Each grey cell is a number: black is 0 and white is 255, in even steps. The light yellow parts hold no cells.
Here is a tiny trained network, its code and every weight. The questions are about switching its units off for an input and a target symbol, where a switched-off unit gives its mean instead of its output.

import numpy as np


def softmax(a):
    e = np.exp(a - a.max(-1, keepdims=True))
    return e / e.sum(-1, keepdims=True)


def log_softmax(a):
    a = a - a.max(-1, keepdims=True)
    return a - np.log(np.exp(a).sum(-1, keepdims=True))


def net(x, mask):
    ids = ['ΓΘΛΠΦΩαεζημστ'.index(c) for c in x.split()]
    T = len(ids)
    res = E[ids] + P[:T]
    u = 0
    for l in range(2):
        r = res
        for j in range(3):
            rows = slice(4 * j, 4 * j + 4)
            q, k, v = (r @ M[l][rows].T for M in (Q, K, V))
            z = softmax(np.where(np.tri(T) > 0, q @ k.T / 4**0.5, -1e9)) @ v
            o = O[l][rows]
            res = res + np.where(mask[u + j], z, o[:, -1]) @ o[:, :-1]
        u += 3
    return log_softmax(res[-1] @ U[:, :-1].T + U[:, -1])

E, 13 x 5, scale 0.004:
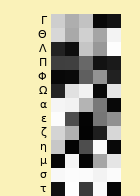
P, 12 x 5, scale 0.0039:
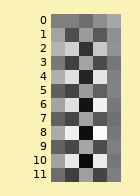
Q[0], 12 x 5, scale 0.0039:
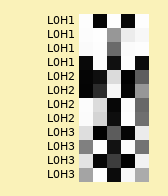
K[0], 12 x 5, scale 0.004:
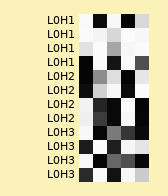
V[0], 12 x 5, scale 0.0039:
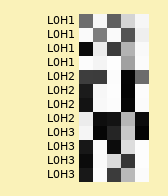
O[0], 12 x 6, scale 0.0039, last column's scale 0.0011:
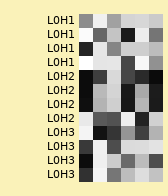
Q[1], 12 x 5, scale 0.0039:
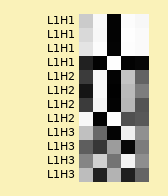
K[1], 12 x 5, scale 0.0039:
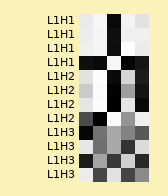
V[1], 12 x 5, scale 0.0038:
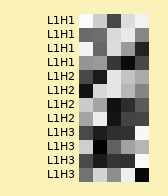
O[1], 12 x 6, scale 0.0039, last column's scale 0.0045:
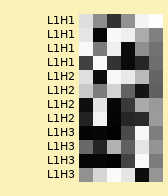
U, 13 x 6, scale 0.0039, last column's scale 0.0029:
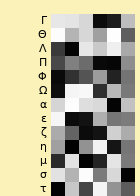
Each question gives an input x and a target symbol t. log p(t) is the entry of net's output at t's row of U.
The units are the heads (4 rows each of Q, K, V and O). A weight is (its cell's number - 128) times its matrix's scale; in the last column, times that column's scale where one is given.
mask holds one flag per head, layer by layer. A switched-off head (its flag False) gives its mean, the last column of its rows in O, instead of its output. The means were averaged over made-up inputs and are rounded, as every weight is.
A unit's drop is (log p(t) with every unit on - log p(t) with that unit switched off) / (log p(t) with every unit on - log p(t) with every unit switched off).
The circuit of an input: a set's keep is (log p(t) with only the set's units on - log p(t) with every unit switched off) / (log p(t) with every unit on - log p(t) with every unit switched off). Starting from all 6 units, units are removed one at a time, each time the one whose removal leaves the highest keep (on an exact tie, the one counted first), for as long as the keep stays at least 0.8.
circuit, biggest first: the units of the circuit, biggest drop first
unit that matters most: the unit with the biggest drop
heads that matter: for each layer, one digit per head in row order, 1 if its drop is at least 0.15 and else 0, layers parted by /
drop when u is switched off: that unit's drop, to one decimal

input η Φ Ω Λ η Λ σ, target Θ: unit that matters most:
L1H1
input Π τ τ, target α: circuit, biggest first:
[L1H3, L0H1]
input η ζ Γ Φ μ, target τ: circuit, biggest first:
[L0H3, L0H1, L1H1]
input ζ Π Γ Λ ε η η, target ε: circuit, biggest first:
[L0H2, L0H3]
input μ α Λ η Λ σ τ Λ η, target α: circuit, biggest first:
[L1H3, L0H1, L0H3]
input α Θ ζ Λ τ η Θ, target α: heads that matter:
101 / 001
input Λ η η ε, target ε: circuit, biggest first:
[L0H2, L0H3]
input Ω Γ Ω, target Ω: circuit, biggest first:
[L0H2, L0H3]
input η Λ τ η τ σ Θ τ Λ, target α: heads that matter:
100 / 001
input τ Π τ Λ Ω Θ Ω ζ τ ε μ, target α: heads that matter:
100 / 011
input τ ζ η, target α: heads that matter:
100 / 001
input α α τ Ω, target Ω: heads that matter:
010 / 100
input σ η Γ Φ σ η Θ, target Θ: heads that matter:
100 / 100
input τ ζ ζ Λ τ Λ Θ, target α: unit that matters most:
L1H3
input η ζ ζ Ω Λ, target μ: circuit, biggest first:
[L1H2, L0H3, L0H2, L1H1]
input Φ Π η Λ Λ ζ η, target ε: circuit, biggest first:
[L0H2, L1H1]
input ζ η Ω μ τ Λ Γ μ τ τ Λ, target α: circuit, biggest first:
[L1H3, L0H1, L0H3]
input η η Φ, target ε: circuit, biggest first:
[L0H2, L0H3]
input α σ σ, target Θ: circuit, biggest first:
[L0H1, L1H1]
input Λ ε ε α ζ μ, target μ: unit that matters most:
L1H2
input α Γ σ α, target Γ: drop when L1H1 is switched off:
0.4
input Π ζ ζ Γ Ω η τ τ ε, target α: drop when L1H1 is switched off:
-0.1
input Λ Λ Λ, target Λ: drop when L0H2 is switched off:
0.2
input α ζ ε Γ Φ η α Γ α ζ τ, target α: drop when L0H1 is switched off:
0.4
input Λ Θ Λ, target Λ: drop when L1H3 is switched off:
0.2
